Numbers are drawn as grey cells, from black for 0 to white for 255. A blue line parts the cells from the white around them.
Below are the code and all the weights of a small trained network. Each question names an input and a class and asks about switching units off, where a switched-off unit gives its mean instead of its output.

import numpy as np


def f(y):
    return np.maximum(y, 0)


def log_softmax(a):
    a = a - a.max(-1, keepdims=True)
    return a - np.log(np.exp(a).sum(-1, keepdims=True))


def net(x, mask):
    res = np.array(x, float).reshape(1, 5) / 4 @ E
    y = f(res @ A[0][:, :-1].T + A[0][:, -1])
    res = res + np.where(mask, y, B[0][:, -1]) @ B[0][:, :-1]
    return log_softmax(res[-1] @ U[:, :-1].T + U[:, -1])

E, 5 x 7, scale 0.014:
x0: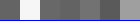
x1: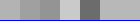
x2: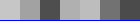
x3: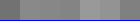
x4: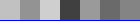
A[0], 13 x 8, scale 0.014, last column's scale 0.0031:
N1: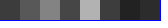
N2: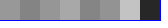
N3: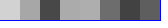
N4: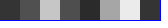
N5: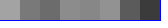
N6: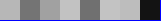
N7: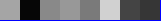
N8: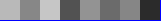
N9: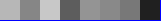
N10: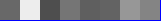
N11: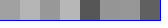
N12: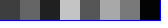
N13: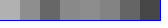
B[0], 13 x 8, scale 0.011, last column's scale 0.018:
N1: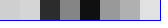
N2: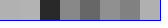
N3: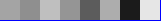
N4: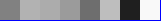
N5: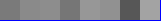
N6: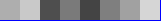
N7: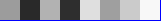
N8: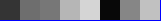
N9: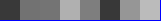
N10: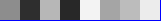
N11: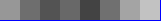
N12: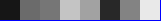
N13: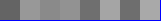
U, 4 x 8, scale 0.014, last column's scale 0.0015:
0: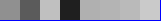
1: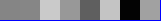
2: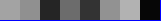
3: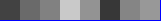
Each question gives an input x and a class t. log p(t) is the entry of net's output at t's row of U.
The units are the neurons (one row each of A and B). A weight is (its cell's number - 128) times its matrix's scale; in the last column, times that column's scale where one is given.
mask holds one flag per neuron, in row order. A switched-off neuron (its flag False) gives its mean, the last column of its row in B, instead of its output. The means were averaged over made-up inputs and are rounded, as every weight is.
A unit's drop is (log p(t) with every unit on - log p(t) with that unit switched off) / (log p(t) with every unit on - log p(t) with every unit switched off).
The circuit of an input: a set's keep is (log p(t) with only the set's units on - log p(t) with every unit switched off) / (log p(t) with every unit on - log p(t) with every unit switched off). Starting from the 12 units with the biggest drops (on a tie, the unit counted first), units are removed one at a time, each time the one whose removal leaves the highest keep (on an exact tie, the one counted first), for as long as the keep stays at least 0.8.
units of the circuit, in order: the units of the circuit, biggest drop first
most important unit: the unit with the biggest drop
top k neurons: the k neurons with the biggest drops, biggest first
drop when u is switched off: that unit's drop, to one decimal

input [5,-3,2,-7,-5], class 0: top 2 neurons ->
(N10 N8)
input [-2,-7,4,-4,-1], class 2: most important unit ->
N1
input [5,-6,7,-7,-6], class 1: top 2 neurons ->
(N3 N7)
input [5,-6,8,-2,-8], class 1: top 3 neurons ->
(N3 N8 N9)
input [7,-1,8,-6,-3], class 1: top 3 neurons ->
(N3 N7 N13)
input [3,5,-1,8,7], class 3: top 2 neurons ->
(N8 N1)
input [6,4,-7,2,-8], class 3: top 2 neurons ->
(N12 N3)
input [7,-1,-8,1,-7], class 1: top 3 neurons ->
(N4 N7 N8)
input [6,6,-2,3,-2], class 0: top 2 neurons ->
(N10 N1)
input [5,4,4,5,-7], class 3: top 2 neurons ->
(N12 N7)
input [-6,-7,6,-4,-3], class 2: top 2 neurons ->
(N1 N10)
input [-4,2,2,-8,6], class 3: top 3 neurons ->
(N8 N10 N9)
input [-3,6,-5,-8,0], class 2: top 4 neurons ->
(N6 N3 N2 N11)
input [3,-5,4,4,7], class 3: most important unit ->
N8
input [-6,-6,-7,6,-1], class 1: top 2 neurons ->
(N4 N10)
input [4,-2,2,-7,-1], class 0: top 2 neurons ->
(N10 N4)
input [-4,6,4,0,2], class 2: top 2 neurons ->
(N6 N10)
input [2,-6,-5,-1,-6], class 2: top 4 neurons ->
(N1 N3 N8 N9)
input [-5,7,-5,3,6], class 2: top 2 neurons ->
(N6 N10)
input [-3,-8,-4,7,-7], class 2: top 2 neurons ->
(N1 N8)
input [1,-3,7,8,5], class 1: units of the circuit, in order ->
(N3)
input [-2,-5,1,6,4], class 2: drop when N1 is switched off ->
1.0
